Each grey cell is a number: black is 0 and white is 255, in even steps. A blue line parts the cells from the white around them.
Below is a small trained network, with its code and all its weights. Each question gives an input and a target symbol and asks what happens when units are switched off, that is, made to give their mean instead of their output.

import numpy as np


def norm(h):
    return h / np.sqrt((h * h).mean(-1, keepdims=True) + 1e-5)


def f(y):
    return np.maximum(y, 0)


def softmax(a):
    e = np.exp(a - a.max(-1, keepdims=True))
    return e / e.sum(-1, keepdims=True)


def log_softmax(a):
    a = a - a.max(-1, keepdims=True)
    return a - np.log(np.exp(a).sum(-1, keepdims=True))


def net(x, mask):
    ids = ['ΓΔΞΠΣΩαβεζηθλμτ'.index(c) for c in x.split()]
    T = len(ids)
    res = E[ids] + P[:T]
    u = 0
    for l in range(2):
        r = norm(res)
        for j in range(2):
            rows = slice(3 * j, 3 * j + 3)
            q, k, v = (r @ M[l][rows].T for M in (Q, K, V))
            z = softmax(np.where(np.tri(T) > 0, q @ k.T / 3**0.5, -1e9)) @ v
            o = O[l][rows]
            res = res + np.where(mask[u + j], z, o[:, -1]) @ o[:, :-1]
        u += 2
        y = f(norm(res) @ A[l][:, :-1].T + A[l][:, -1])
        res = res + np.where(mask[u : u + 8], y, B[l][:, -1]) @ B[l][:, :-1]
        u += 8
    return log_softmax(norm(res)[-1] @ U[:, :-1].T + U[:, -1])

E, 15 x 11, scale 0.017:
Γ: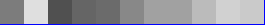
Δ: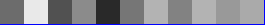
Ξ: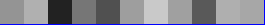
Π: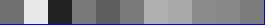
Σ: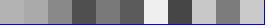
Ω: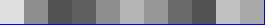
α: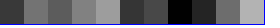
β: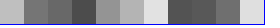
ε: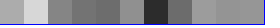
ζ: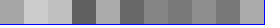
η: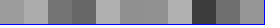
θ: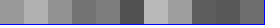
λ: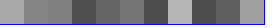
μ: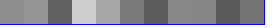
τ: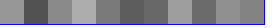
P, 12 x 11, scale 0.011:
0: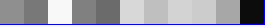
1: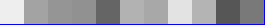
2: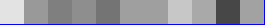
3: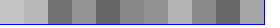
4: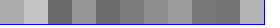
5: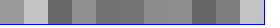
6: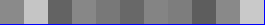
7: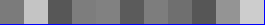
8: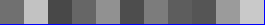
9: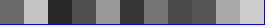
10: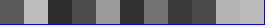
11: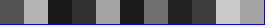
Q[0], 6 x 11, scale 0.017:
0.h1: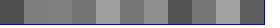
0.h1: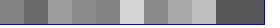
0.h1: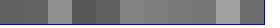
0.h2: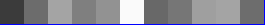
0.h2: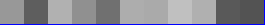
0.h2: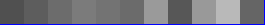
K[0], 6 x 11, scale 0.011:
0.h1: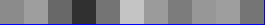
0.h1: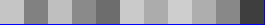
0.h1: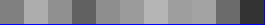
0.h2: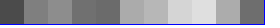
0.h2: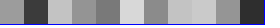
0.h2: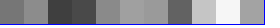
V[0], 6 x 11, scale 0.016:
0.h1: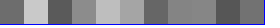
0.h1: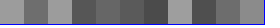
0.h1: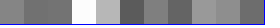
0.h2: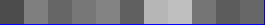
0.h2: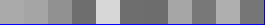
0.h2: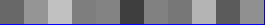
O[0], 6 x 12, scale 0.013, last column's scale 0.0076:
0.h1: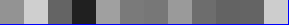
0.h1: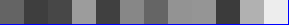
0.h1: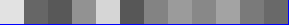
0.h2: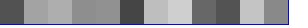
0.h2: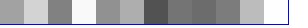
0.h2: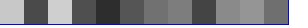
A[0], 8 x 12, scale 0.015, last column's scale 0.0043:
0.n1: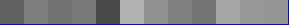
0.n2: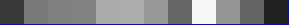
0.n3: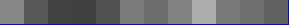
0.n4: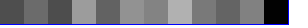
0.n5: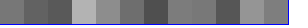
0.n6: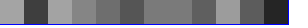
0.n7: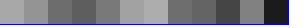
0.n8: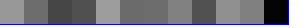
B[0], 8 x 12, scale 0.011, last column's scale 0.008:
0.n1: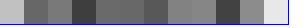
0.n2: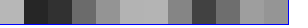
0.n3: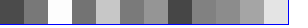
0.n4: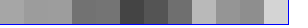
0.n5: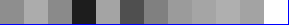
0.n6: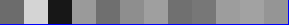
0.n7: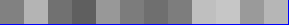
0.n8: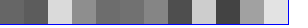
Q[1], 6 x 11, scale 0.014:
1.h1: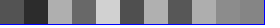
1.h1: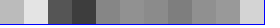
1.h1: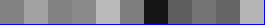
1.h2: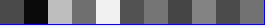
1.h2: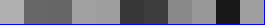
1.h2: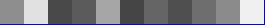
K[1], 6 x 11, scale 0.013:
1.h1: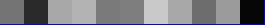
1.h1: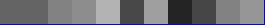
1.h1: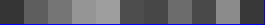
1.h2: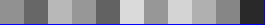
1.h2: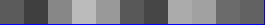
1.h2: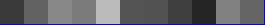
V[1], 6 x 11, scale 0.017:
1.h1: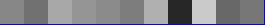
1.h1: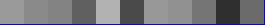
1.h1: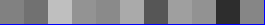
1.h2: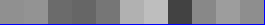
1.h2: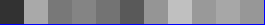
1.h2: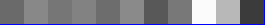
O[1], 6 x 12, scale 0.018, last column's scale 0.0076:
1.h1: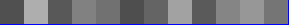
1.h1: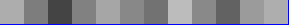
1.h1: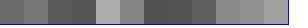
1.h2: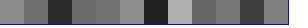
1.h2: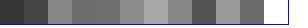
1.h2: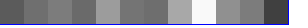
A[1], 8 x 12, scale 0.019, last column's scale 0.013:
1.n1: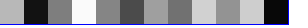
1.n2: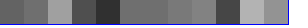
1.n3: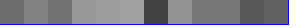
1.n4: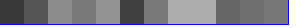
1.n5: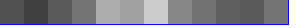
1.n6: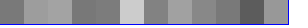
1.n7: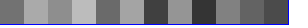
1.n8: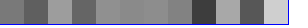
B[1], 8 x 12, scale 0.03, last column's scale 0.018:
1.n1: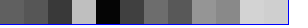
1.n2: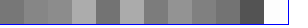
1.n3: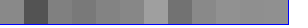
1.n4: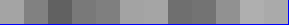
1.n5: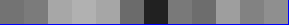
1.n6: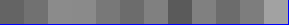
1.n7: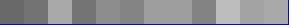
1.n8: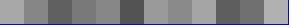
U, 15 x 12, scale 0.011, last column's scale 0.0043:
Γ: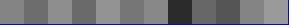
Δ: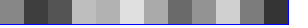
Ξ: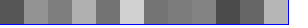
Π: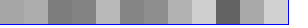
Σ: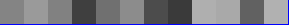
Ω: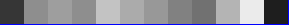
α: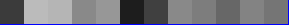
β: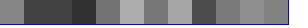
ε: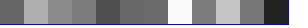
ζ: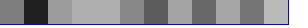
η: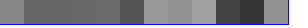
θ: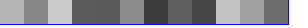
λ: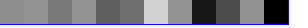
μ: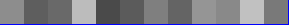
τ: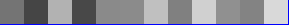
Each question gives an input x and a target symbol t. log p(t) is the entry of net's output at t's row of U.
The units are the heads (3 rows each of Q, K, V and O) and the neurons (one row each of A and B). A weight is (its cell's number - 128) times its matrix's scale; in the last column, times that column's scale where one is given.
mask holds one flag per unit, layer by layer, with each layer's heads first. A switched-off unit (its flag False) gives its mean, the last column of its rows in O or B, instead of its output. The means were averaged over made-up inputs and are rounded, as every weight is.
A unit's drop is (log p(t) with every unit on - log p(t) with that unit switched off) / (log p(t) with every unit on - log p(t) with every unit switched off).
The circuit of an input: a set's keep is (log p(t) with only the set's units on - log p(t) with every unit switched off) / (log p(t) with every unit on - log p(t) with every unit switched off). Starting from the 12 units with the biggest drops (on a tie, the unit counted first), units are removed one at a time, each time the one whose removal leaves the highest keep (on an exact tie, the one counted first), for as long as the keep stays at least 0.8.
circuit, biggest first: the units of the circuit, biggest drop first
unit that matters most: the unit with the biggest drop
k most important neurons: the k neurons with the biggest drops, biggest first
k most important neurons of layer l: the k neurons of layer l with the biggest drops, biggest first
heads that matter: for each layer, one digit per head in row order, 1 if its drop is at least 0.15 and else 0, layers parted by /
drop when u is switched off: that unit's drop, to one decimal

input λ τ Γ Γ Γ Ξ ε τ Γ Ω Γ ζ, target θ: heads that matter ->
01 / 00
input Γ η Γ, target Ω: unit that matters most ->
0.h2
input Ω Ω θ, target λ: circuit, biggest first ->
[1.h2; 1.n1]
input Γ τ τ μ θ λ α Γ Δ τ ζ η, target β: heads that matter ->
11 / 11
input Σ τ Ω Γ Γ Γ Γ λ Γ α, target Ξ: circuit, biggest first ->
[1.n2; 1.n1]
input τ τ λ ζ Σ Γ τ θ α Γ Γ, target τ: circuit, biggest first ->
[0.h2; 1.n1]
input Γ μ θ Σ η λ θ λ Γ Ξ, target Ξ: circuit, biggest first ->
[0.h1; 1.n2]
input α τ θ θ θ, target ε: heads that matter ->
01 / 11
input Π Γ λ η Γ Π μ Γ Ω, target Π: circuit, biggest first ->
[0.h1; 1.h1]
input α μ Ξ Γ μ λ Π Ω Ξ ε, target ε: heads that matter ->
11 / 10
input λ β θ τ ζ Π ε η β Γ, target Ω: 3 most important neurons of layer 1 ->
[1.n7; 1.n1; 1.n2]
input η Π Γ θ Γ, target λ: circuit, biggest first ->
[0.h2; 1.h2]
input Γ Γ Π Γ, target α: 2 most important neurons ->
[1.n5; 1.n8]
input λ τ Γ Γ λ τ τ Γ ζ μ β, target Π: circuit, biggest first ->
[0.h1; 1.n1]
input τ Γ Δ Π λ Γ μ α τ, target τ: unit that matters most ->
0.h2
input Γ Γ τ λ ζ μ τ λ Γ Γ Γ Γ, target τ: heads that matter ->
11 / 11
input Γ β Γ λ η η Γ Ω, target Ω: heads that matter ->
01 / 00
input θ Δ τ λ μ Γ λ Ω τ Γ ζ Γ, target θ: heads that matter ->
01 / 00
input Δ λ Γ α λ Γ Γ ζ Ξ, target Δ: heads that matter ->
11 / 01
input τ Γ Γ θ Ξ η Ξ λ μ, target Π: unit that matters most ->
0.h1
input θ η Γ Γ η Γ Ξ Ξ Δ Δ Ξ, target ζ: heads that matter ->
11 / 01
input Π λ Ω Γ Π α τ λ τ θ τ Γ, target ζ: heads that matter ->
11 / 01
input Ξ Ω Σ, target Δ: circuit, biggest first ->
[0.h2; 0.n2]
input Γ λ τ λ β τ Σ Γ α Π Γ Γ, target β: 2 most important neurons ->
[0.n3; 1.n1]
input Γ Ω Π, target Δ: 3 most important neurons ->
[1.n3; 0.n2; 1.n1]
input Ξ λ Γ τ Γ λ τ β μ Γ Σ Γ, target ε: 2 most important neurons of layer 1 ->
[1.n1; 1.n4]
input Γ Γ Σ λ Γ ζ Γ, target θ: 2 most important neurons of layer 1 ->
[1.n1; 1.n7]
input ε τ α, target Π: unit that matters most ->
1.h2
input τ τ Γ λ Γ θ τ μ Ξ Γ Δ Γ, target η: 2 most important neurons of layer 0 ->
[0.n3; 0.n1]
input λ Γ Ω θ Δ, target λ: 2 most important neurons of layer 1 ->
[1.n8; 1.n1]
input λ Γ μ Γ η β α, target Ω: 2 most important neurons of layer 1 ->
[1.n1; 1.n4]
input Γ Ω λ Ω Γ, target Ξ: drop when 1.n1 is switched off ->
0.2
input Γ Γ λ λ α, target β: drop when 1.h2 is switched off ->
0.7
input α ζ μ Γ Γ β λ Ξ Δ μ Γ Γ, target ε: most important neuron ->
[0.n6]
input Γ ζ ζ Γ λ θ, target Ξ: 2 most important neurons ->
[1.n2; 1.n1]
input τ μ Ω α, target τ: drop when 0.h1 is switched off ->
0.3
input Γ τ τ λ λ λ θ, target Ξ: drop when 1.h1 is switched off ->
0.0
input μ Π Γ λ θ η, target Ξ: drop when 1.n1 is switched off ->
0.1
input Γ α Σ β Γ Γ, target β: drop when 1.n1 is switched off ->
0.2
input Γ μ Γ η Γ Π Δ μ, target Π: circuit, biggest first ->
[0.h1]
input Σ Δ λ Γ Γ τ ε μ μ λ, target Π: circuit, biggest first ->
[0.h1; 1.n1]
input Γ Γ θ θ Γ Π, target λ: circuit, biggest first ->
[0.h2; 1.h2]
